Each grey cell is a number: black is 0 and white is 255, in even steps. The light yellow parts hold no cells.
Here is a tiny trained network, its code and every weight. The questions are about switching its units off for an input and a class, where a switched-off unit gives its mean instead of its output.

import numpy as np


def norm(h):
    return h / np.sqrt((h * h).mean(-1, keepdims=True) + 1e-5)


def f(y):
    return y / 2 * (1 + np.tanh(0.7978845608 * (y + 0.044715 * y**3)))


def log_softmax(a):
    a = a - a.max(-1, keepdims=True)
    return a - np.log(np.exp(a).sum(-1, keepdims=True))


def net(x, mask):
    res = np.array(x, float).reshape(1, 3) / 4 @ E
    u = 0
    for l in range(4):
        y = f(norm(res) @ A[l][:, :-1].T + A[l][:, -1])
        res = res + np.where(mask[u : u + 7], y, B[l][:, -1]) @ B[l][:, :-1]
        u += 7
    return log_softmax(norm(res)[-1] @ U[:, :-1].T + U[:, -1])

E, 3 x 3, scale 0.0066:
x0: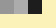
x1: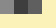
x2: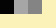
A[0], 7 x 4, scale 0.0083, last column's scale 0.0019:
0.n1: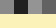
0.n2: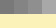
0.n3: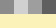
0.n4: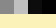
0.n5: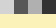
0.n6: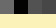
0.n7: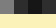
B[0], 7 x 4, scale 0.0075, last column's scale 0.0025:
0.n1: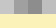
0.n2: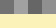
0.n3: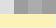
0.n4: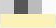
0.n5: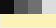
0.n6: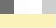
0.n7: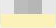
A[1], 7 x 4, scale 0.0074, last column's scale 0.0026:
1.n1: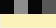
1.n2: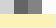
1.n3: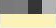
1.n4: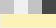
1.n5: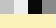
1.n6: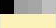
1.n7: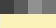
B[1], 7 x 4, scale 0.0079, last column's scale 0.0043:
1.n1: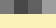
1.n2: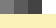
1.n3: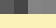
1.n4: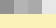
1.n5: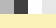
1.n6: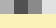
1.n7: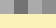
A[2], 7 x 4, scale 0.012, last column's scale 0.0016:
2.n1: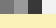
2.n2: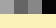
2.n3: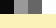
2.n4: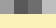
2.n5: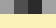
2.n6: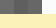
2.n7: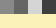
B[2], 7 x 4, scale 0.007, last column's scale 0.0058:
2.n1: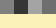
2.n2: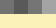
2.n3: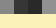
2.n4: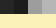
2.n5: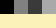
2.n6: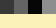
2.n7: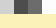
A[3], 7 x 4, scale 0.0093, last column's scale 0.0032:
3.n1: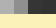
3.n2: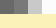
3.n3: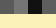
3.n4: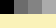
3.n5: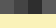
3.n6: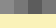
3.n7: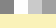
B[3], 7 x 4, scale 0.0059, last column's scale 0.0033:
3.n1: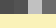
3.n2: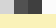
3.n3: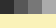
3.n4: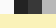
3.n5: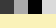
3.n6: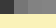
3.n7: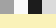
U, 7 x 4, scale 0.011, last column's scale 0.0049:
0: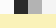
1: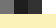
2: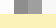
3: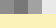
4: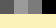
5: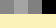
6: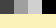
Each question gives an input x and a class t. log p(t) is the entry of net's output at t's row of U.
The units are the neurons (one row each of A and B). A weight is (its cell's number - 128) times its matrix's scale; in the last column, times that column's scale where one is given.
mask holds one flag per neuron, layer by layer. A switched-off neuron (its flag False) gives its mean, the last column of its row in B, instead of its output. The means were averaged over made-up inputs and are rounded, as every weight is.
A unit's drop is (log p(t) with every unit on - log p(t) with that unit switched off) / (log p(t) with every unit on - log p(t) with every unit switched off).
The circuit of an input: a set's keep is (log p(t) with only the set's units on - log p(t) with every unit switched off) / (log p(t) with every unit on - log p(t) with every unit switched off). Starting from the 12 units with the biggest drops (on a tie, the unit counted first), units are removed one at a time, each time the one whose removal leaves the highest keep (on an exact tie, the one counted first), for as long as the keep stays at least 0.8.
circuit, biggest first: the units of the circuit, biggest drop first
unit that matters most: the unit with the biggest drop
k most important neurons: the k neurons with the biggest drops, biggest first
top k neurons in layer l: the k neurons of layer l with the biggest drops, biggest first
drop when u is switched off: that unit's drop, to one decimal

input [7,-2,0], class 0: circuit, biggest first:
(1.n5)
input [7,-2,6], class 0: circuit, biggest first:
(1.n5, 0.n4)
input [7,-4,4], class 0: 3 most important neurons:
(1.n5, 0.n6, 0.n7)
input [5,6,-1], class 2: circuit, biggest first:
(0.n7, 0.n6)
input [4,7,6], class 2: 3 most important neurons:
(0.n7, 0.n6, 0.n5)
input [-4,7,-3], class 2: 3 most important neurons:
(0.n6, 0.n1, 1.n5)
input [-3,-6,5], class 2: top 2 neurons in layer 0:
(0.n3, 0.n5)
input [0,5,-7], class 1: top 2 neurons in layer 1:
(1.n2, 1.n5)
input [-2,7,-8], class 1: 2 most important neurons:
(0.n5, 1.n5)
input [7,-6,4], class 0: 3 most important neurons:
(1.n5, 0.n6, 0.n7)
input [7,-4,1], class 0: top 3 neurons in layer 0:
(0.n6, 0.n7, 0.n1)
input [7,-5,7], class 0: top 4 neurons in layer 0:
(0.n4, 0.n5, 0.n3, 0.n6)
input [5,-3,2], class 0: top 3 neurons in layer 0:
(0.n6, 0.n7, 0.n1)
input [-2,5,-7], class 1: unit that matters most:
0.n5
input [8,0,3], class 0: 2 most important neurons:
(1.n5, 0.n6)
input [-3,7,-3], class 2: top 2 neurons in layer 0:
(0.n6, 0.n1)
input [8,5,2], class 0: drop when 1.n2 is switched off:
0.1
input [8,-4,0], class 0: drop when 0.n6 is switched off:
0.4
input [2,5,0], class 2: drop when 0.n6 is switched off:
0.2
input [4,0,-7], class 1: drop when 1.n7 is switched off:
0.0
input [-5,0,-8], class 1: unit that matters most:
1.n5
